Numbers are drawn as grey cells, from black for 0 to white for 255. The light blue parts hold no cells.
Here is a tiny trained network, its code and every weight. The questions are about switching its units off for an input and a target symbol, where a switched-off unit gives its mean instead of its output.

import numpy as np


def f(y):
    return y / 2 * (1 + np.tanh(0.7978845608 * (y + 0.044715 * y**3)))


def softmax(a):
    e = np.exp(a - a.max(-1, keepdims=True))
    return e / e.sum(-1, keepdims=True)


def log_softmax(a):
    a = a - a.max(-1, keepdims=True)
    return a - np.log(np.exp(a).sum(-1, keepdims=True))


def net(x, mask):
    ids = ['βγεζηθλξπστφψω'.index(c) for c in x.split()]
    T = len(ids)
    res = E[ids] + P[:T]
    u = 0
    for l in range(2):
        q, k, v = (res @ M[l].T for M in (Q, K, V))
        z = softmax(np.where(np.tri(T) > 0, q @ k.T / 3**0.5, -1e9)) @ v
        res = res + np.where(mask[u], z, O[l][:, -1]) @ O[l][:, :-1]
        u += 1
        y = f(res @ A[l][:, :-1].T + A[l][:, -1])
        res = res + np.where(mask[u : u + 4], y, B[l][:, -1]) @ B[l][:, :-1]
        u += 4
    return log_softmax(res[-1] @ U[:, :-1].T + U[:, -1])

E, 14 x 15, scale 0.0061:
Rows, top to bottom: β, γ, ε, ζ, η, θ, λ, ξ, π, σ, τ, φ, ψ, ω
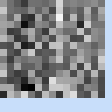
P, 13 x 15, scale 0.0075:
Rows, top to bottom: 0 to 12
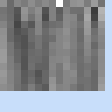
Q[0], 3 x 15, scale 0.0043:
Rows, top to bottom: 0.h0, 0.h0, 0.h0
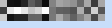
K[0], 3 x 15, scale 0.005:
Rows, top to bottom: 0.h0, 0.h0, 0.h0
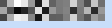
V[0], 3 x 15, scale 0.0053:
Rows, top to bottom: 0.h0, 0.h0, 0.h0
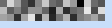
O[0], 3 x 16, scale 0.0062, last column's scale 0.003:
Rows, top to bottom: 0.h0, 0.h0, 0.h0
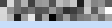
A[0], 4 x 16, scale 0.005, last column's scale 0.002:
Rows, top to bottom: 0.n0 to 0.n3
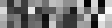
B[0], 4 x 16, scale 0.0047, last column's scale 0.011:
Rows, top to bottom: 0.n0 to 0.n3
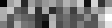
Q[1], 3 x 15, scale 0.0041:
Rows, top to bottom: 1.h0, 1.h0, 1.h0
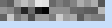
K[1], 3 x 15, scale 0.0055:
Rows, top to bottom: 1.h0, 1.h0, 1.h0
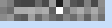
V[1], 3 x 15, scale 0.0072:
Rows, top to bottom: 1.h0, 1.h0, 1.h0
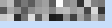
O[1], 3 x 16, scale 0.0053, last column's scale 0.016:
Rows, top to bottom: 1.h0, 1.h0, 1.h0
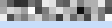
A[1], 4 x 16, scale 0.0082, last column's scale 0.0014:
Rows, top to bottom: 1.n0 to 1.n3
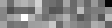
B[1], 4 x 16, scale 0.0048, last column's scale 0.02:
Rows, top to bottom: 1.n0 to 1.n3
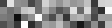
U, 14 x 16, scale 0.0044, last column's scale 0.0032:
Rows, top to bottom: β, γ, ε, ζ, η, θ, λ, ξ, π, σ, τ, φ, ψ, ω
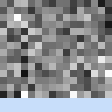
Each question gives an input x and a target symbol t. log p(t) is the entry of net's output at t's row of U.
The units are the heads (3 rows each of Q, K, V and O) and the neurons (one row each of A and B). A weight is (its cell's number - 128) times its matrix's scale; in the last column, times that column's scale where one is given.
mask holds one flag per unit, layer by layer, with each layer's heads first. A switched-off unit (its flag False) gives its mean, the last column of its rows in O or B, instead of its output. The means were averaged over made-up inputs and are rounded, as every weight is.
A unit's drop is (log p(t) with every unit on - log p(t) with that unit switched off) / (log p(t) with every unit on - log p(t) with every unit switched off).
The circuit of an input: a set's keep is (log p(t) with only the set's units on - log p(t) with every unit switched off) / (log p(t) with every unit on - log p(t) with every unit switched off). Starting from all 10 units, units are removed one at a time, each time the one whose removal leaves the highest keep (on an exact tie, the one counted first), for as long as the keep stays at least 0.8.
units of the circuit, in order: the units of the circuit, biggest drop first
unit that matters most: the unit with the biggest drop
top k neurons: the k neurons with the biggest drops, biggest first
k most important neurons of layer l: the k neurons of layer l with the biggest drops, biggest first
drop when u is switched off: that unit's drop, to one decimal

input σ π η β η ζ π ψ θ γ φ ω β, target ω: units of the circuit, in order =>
(0.h0, 1.h0)
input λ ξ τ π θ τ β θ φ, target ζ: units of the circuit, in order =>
(1.h0, 0.h0, 0.n0)
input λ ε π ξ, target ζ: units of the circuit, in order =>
(1.h0, 0.h0, 0.n0)
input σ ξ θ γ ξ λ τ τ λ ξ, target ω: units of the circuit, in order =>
(1.h0, 1.n1)
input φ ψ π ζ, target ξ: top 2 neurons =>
(0.n0, 1.n2)
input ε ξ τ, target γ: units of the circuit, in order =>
(1.h0, 0.h0, 1.n1, 0.n1)
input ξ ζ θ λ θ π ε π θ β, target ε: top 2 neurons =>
(1.n0, 0.n1)
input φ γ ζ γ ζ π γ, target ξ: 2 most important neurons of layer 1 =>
(1.n2, 1.n0)
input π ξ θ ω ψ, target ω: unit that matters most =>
0.h0
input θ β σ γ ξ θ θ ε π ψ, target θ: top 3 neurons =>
(1.n3, 0.n3, 0.n1)
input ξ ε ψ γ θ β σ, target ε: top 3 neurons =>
(1.n0, 0.n1, 1.n1)
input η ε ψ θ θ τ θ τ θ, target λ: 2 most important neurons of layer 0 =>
(0.n0, 0.n1)
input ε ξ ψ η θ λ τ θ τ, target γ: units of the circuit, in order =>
(1.h0, 0.h0, 1.n1)
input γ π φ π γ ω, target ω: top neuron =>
(0.n2)
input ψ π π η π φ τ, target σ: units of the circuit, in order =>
(1.h0, 0.h0, 0.n2)
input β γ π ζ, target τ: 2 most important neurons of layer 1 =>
(1.n1, 1.n0)
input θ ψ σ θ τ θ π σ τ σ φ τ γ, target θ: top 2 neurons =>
(1.n3, 0.n3)
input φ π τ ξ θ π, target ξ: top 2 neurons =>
(0.n0, 1.n2)
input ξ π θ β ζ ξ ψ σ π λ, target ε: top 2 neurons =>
(1.n0, 0.n1)
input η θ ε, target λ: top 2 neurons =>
(1.n2, 0.n0)
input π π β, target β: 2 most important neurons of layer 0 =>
(0.n3, 0.n0)
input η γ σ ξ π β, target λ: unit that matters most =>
1.h0
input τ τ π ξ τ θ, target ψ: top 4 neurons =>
(1.n0, 1.n3, 0.n1, 0.n0)
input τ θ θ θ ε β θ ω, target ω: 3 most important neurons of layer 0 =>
(0.n1, 0.n2, 0.n3)
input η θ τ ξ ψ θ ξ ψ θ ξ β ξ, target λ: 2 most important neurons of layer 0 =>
(0.n0, 0.n1)
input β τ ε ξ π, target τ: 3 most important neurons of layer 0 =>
(0.n0, 0.n2, 0.n3)
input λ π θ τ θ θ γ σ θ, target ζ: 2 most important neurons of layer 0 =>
(0.n0, 0.n1)
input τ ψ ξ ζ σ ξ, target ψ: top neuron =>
(1.n0)
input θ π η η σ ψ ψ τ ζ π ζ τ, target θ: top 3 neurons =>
(1.n3, 0.n3, 0.n2)
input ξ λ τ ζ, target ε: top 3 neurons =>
(1.n0, 0.n1, 1.n1)
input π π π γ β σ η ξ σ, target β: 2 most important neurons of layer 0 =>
(0.n3, 0.n0)
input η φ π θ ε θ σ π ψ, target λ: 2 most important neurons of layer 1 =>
(1.n2, 1.n0)
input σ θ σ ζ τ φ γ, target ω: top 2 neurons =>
(1.n1, 0.n1)
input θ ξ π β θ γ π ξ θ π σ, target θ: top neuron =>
(1.n3)
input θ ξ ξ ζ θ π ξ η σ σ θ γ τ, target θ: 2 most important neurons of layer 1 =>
(1.n3, 1.n1)
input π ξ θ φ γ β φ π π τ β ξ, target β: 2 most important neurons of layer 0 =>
(0.n3, 0.n0)
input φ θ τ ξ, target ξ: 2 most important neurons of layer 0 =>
(0.n0, 0.n2)
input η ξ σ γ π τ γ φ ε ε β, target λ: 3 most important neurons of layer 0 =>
(0.n0, 0.n1, 0.n2)
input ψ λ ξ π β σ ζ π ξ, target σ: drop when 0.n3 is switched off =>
0.1
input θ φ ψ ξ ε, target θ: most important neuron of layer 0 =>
(0.n3)
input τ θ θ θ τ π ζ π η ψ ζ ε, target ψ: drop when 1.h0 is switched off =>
1.3
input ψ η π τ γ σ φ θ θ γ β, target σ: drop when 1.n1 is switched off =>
-0.1
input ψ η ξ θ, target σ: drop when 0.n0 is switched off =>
0.2
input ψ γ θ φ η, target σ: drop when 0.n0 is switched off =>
0.2
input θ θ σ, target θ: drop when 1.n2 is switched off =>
0.0
